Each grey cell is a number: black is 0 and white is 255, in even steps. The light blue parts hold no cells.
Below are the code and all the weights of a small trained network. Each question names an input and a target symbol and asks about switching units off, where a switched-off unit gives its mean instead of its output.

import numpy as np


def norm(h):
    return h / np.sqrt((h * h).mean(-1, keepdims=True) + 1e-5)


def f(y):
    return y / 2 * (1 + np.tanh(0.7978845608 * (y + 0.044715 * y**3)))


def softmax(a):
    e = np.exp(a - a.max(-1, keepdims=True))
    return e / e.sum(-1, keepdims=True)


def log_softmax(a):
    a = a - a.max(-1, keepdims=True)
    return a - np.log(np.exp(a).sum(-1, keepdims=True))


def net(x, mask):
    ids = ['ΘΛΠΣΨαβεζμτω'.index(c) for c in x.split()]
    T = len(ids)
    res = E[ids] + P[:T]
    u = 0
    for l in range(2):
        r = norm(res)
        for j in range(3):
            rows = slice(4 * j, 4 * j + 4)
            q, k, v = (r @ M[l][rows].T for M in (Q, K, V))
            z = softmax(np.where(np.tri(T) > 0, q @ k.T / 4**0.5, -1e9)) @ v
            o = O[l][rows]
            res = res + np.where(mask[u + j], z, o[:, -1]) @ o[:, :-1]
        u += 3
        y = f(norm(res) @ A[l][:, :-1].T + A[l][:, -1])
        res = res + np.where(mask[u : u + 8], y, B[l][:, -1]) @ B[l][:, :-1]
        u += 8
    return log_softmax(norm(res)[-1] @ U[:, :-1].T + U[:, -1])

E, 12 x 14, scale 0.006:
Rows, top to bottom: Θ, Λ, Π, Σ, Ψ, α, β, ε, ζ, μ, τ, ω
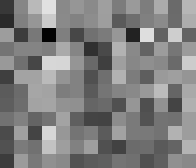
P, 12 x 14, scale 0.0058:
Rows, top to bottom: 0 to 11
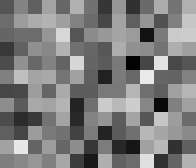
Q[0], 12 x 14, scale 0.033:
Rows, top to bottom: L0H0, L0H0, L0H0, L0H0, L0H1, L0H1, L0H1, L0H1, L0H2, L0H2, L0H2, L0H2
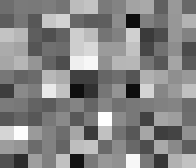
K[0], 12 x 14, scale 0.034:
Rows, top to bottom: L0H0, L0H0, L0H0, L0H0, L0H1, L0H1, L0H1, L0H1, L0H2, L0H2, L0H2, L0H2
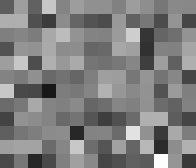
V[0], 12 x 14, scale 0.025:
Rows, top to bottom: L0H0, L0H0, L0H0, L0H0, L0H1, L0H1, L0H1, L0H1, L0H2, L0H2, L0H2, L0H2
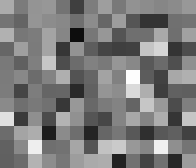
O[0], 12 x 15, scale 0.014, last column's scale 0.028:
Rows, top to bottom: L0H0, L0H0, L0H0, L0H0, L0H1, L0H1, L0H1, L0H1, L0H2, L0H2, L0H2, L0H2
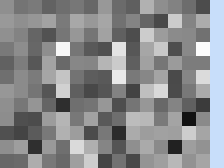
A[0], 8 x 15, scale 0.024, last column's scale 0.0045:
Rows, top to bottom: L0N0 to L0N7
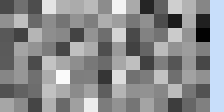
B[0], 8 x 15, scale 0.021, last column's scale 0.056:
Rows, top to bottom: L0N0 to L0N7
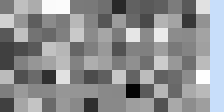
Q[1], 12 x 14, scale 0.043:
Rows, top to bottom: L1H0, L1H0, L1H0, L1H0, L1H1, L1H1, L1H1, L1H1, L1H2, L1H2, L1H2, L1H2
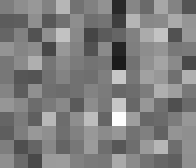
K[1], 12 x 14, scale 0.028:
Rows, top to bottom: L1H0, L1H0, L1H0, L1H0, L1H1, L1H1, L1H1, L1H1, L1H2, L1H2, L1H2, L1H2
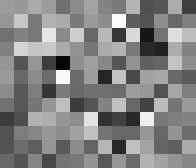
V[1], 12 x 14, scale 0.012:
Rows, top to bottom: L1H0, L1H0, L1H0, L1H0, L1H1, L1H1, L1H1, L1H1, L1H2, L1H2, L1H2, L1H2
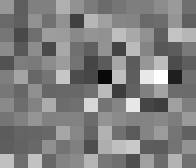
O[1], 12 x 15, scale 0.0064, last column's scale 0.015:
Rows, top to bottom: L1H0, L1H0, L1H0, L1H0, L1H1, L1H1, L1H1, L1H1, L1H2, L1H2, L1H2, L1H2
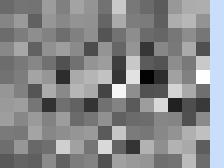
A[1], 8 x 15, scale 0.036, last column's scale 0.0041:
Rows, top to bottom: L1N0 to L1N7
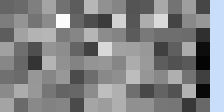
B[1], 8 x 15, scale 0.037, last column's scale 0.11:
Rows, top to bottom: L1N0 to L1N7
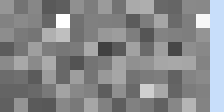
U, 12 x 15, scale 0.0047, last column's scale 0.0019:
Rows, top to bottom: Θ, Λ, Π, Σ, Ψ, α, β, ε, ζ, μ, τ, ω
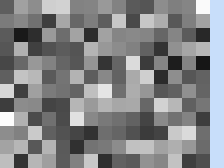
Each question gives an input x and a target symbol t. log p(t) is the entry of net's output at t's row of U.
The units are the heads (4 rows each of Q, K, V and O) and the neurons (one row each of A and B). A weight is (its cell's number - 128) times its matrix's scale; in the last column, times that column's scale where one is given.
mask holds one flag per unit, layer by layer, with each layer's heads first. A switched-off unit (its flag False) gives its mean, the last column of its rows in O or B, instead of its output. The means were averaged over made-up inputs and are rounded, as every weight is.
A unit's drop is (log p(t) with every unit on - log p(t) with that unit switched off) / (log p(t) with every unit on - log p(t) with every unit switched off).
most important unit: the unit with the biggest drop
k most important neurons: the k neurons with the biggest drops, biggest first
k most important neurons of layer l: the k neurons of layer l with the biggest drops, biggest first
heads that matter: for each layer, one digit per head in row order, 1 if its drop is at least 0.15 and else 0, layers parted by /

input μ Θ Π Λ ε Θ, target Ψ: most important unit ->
L0H2
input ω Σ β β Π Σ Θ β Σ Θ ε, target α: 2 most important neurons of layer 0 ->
L0N6; L0N0
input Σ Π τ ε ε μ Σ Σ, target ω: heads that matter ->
110 / 000
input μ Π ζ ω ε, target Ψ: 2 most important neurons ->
L1N3; L0N0
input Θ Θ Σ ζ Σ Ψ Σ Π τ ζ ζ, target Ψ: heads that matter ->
101 / 000
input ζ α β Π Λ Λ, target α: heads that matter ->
111 / 000
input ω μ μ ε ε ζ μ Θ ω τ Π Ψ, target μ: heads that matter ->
011 / 000
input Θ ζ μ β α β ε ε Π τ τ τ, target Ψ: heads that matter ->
101 / 010
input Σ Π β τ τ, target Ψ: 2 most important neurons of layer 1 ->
L1N3; L1N1
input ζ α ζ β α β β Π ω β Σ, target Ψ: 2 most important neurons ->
L1N3; L0N0
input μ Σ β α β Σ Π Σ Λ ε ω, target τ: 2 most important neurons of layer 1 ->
L1N1; L1N4
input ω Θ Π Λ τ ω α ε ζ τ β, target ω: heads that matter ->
101 / 010
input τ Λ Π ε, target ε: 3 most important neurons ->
L0N0; L1N1; L0N5
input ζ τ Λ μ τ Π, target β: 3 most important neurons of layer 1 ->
L1N0; L1N1; L1N2
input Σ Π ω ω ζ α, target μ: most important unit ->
L0H1
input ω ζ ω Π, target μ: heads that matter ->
111 / 000
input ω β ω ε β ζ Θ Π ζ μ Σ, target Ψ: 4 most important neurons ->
L0N0; L1N3; L1N1; L0N5
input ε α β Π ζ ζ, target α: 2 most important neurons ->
L1N1; L0N7
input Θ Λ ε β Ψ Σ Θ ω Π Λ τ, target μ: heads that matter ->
111 / 010
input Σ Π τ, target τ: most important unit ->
L0H1
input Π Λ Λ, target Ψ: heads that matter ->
011 / 000
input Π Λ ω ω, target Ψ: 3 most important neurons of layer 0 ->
L0N0; L0N6; L0N4
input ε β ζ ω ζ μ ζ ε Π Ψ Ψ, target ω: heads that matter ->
111 / 010
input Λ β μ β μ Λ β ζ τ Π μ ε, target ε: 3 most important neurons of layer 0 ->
L0N0; L0N5; L0N2
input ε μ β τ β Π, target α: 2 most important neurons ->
L1N1; L0N0
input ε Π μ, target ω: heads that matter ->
111 / 000
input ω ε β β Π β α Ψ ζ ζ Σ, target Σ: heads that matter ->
011 / 000
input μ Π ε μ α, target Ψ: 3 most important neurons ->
L1N3; L0N0; L1N1
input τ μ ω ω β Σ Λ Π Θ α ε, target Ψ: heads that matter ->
101 / 000
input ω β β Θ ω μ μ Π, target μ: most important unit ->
L0H0
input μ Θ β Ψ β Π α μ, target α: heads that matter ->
011 / 000
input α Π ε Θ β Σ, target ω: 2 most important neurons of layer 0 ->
L0N5; L0N0
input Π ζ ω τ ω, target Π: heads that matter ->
011 / 010
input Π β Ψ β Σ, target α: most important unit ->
L0H1
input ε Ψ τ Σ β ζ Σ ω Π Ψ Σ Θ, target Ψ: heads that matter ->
101 / 010
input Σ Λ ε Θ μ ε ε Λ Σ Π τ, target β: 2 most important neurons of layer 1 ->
L1N0; L1N1
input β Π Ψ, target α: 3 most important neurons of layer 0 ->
L0N7; L0N0; L0N6
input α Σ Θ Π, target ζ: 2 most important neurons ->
L1N1; L0N5
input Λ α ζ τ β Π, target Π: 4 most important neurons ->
L0N0; L1N1; L0N5; L1N5
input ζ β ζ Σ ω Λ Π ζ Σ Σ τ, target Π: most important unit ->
L0H2
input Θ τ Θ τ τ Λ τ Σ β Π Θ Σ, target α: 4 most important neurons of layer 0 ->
L0N0; L0N5; L0N7; L0N6
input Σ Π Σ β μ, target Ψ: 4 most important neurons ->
L1N3; L0N0; L1N1; L0N4
